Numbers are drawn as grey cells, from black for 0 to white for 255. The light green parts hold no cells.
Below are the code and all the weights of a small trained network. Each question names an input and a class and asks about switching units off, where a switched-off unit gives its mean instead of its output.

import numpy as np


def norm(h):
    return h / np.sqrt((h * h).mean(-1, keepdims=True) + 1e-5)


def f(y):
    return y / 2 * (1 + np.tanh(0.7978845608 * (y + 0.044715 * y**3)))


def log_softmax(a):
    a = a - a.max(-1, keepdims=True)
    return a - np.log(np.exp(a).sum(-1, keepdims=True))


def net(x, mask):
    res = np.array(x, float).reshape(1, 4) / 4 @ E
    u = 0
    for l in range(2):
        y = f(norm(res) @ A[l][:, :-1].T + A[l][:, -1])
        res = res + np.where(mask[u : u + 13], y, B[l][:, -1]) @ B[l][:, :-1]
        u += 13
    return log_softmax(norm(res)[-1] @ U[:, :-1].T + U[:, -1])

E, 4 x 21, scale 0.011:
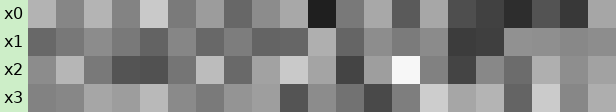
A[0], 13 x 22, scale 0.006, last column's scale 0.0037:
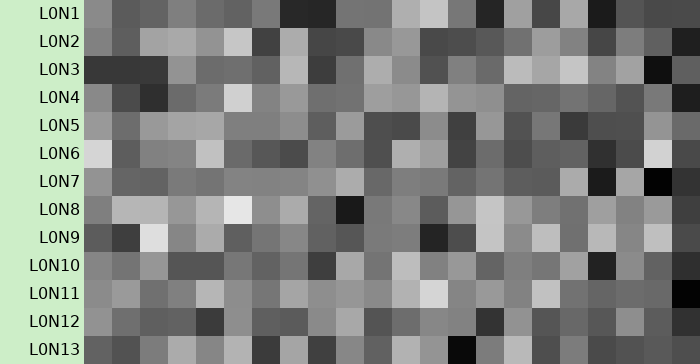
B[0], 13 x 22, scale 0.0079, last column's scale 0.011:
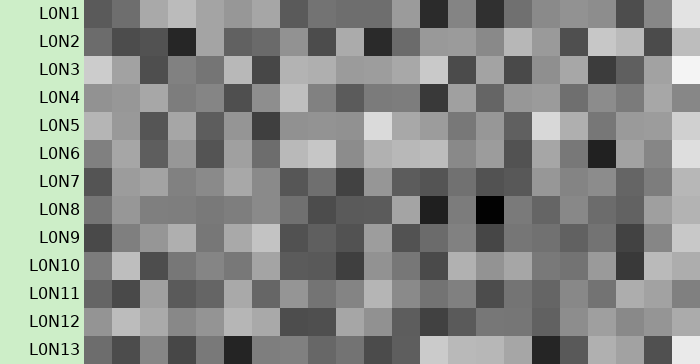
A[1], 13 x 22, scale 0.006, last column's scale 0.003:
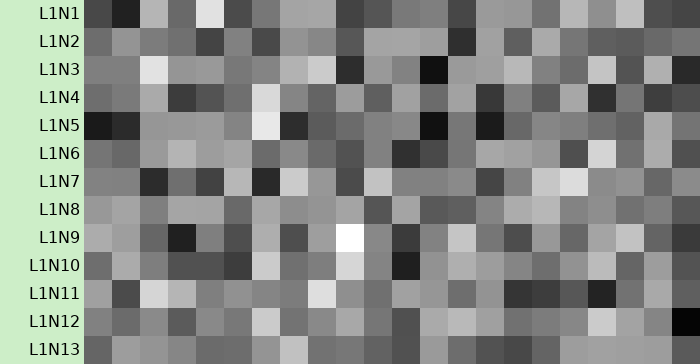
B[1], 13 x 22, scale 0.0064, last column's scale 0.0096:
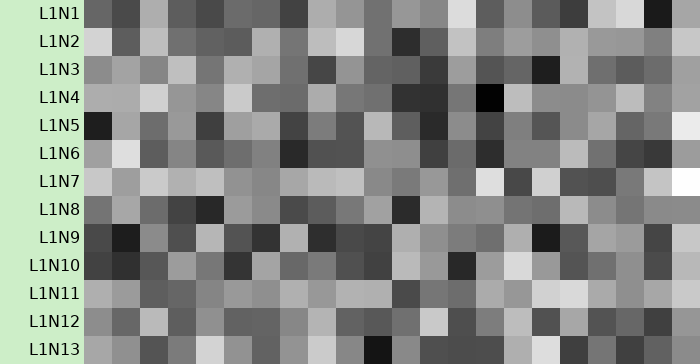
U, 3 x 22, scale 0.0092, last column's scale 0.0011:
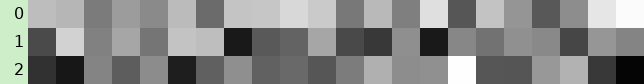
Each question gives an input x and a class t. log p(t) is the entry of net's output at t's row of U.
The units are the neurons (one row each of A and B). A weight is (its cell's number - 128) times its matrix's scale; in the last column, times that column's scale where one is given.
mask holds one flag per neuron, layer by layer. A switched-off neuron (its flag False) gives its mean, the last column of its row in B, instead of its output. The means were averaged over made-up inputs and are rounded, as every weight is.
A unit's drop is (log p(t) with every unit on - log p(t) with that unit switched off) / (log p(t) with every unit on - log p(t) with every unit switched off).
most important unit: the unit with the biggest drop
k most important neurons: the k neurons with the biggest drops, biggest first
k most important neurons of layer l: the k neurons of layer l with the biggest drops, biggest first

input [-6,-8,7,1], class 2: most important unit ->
L1N9
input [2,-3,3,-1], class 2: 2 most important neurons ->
L0N3, L1N9
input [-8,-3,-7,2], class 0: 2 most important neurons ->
L0N3, L1N7
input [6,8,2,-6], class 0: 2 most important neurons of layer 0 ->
L0N6, L0N5
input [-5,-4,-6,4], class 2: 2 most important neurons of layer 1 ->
L1N1, L1N11
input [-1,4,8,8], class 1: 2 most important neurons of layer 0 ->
L0N13, L0N2
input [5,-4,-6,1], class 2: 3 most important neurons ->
L0N13, L0N3, L0N2
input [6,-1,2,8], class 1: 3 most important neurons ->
L0N3, L0N9, L0N8
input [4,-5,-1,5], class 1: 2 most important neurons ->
L0N9, L0N3
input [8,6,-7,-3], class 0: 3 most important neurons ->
L0N6, L0N5, L1N11
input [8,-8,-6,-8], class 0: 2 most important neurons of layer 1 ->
L1N11, L1N5
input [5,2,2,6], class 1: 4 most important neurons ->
L0N3, L0N9, L0N8, L1N7
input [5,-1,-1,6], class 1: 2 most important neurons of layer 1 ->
L1N7, L1N5
